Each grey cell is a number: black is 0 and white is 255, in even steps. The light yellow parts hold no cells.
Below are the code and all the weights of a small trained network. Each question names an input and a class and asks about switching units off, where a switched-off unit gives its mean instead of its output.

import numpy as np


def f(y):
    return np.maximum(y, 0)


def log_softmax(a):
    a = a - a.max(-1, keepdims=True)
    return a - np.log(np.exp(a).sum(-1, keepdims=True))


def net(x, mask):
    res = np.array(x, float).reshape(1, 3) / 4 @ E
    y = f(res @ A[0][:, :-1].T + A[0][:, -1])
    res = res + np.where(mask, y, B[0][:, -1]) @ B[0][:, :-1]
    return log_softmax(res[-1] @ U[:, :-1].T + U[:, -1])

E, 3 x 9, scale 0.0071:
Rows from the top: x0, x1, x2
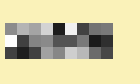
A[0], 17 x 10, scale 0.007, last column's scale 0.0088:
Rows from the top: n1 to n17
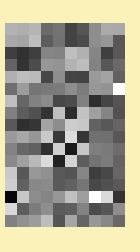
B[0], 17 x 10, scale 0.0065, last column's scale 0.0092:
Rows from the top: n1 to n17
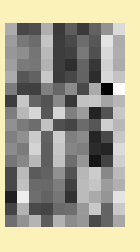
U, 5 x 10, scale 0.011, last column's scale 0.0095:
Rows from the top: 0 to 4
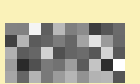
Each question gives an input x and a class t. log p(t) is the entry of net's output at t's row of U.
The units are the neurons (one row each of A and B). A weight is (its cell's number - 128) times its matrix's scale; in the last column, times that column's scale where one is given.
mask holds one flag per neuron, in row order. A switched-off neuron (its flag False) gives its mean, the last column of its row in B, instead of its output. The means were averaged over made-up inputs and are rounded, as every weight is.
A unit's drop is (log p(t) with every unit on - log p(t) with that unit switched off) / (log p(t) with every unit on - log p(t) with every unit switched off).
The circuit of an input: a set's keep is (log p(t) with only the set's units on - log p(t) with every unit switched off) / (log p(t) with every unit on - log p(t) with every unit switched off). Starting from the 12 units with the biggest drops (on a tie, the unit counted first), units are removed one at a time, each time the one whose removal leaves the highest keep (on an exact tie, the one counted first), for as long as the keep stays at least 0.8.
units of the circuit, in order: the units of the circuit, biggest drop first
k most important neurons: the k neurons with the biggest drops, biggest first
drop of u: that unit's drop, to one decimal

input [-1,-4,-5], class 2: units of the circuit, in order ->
[n5; n1]
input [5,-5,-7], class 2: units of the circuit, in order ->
[n5]
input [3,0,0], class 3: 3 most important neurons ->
[n8; n11; n15]
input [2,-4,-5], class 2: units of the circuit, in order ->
[n5; n1]
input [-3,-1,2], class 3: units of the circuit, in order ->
[n12; n15]
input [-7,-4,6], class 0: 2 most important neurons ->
[n8; n11]
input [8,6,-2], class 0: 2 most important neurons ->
[n10; n12]
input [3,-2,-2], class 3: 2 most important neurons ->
[n8; n11]
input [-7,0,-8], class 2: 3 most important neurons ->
[n5; n1; n2]
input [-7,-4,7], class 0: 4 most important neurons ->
[n8; n11; n1; n5]
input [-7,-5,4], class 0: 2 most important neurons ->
[n11; n8]
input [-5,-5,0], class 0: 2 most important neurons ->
[n11; n8]
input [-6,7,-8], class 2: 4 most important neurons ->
[n5; n1; n2; n15]
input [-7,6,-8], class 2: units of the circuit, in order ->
[n5]
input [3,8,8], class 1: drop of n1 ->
0.1
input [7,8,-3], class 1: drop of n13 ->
0.5
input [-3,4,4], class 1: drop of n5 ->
0.3
